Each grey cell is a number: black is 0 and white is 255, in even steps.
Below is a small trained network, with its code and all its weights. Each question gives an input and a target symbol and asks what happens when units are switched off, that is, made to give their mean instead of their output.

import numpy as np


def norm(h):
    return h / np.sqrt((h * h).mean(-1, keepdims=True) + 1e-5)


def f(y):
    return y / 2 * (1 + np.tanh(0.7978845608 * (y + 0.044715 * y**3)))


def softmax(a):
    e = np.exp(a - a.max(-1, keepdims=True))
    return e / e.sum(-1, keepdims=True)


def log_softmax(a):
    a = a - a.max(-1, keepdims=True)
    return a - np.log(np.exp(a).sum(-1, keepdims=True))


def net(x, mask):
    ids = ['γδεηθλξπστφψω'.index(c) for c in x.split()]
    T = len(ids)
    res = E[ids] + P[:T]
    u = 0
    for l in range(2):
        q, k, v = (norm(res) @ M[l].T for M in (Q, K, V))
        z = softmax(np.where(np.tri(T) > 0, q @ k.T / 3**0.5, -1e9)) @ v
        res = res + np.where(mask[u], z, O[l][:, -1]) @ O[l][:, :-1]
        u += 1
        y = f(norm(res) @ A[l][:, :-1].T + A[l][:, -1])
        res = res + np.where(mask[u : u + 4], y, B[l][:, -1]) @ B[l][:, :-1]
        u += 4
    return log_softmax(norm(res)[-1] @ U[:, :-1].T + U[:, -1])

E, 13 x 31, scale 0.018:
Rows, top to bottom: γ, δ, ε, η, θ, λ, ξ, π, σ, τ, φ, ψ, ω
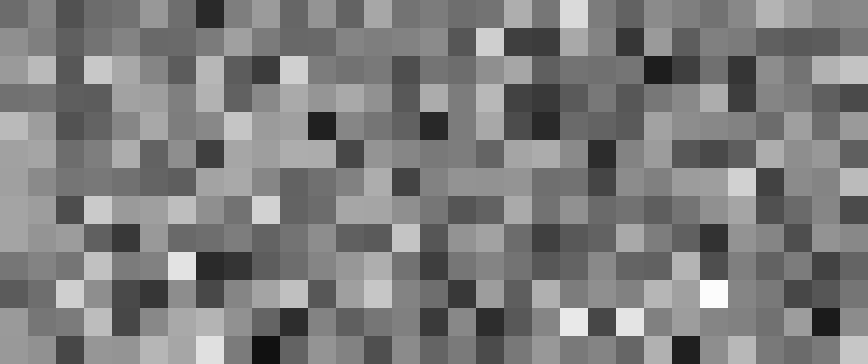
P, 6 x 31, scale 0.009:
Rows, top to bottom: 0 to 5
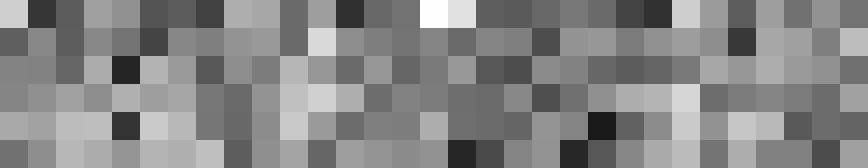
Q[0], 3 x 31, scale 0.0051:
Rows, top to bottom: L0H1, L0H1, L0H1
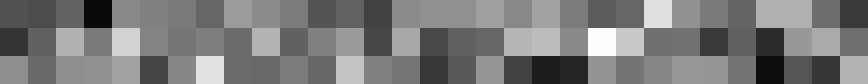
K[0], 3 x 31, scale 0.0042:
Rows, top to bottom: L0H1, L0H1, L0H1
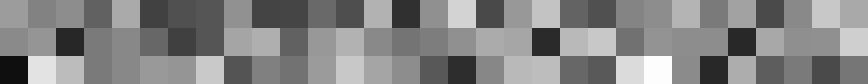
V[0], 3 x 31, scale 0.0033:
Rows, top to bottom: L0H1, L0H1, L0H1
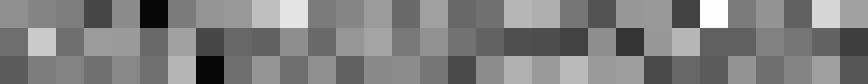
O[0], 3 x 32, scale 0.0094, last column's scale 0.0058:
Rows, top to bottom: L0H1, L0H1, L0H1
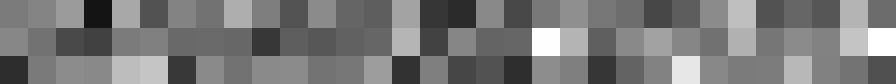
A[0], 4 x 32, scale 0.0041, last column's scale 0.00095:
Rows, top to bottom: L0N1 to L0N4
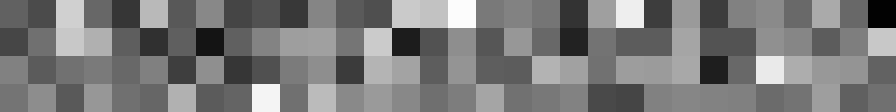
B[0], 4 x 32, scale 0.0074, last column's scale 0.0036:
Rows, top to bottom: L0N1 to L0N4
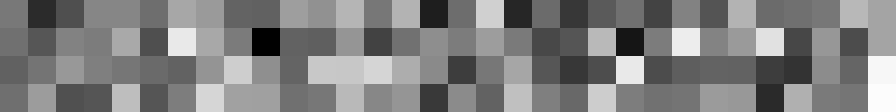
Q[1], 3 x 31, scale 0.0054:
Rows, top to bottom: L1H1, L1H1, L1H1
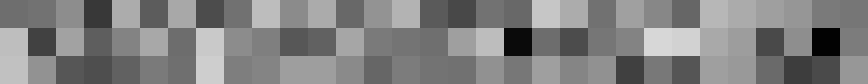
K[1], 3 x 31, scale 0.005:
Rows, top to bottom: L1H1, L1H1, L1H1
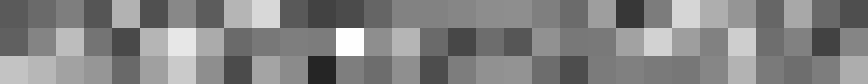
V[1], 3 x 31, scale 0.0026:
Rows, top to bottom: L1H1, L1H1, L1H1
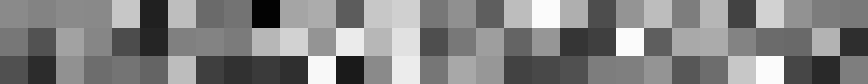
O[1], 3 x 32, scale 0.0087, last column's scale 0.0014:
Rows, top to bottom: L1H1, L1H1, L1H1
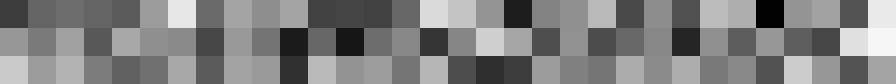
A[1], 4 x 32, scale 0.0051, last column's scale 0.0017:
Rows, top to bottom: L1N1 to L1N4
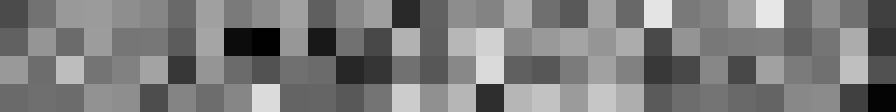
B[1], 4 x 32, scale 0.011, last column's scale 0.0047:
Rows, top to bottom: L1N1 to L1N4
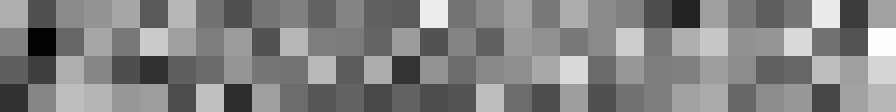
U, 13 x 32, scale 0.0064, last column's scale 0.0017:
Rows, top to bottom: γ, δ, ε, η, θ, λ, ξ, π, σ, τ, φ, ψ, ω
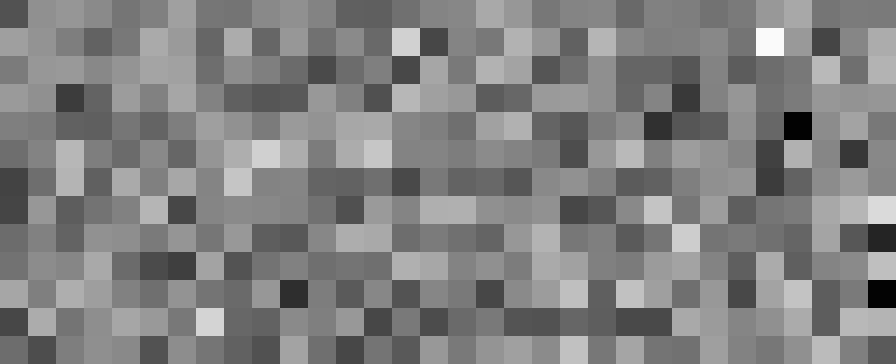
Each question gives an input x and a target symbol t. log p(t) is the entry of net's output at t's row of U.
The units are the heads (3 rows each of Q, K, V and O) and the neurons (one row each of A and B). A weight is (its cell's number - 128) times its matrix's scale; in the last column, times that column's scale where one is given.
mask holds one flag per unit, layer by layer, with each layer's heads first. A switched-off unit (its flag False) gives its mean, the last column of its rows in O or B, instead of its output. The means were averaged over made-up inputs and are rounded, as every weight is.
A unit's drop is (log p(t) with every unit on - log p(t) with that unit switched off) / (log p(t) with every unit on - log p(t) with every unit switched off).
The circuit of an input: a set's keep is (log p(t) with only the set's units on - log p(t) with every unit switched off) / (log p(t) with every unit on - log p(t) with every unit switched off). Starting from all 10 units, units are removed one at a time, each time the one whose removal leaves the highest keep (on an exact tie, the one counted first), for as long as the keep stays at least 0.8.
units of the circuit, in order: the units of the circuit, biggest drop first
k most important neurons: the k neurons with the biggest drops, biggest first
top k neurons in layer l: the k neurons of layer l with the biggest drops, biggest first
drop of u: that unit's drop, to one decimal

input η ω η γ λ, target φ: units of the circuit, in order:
L0H1; L1H1; L1N4
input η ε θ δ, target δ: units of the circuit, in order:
L1N2; L1H1
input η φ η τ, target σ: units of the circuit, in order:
L0H1; L0N2; L0N3
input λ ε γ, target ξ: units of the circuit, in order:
L0H1
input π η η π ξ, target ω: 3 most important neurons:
L0N4; L1N1; L0N3
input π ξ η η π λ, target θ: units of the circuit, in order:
L0N3; L1N2
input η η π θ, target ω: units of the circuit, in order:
L1H1; L1N1; L1N3
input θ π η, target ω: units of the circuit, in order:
L1H1; L1N3
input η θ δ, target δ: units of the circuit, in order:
L1H1; L1N2
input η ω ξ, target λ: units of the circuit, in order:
L1H1; L0H1
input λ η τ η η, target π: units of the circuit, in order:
L0H1; L0N3; L1H1
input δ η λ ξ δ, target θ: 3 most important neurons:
L1N2; L1N4; L0N2
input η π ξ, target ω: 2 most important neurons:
L1N1; L0N3
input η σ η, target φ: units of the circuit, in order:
L1H1
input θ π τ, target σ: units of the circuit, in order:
L0N2; L0H1; L0N3
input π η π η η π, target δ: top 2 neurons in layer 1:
L1N2; L1N3
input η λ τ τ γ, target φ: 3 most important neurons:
L1N4; L0N1; L0N3
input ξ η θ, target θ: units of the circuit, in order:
L0H1; L1H1; L1N3
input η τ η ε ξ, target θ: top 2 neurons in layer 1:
L1N2; L1N4
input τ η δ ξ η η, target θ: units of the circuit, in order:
L0H1
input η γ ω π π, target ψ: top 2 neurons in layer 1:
L1N4; L1N3
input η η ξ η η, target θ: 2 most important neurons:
L1N2; L0N2
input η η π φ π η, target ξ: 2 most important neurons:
L1N3; L0N2
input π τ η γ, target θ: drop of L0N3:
0.9
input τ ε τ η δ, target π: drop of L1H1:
0.1
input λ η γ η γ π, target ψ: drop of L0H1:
0.2
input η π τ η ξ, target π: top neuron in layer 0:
L0N3
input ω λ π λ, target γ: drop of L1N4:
0.4
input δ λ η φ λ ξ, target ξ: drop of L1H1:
0.2
